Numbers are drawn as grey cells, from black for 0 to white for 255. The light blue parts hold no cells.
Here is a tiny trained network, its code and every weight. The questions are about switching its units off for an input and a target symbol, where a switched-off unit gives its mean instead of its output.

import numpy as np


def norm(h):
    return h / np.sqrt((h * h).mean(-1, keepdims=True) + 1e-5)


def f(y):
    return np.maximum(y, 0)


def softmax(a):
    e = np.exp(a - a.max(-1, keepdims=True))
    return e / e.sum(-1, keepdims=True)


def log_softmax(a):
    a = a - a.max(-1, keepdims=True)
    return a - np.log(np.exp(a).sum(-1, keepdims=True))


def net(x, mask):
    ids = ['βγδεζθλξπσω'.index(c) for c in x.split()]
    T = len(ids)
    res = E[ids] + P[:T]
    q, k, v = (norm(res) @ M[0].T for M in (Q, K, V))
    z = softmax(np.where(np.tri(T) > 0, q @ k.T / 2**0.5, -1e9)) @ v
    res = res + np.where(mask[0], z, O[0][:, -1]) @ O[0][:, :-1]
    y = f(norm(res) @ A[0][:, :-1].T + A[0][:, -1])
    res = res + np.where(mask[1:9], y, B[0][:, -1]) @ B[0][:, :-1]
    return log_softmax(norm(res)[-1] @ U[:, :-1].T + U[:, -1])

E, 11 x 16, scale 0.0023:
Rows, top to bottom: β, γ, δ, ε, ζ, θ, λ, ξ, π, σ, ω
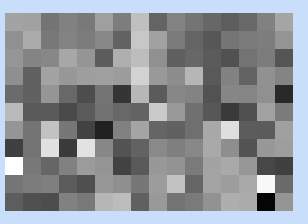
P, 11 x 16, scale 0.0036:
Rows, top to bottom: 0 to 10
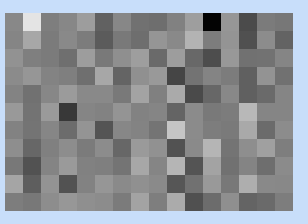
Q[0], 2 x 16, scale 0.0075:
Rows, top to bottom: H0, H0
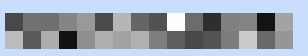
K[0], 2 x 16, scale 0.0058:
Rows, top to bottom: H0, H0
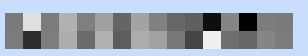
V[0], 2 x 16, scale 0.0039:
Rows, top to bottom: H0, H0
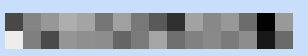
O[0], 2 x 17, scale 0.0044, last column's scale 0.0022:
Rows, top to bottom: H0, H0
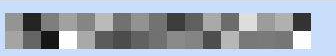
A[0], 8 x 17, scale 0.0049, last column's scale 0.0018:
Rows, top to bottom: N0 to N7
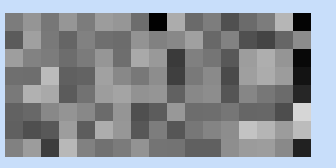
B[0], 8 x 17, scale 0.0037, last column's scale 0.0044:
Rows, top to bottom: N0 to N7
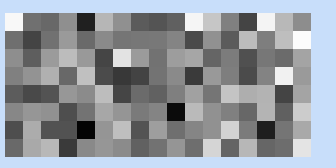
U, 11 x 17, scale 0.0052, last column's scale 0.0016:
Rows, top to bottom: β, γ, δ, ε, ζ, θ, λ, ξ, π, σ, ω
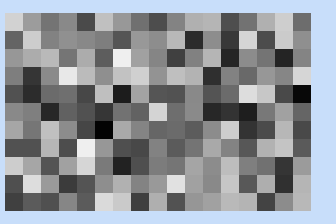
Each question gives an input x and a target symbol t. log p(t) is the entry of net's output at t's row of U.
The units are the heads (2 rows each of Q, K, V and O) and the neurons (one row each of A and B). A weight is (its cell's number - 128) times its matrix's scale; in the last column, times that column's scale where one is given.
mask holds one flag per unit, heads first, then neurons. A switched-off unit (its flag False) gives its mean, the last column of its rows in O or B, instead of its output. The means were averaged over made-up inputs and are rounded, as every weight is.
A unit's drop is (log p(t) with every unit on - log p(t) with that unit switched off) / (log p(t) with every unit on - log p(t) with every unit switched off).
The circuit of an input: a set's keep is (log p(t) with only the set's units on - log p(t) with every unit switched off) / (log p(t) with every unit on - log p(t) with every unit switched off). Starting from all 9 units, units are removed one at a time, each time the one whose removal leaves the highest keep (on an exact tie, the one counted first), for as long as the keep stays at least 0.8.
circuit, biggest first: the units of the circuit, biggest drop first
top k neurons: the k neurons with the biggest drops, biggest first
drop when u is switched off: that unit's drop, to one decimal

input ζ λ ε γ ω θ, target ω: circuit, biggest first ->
[H0, N6]
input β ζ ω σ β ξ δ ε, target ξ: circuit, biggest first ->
[H0, N3]
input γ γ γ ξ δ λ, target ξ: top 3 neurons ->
[N3, N4, N6]
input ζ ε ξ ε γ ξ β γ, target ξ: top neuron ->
[N3]
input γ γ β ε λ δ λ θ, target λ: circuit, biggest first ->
[H0, N2, N3, N6]
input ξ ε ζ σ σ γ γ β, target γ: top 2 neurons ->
[N1, N5]
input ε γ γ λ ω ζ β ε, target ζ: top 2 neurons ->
[N4, N1]
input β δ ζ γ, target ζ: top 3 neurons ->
[N4, N1, N6]
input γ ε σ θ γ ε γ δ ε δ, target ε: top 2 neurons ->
[N2, N7]
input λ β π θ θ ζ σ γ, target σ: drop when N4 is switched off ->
0.1
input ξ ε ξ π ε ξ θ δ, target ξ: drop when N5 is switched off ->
0.0
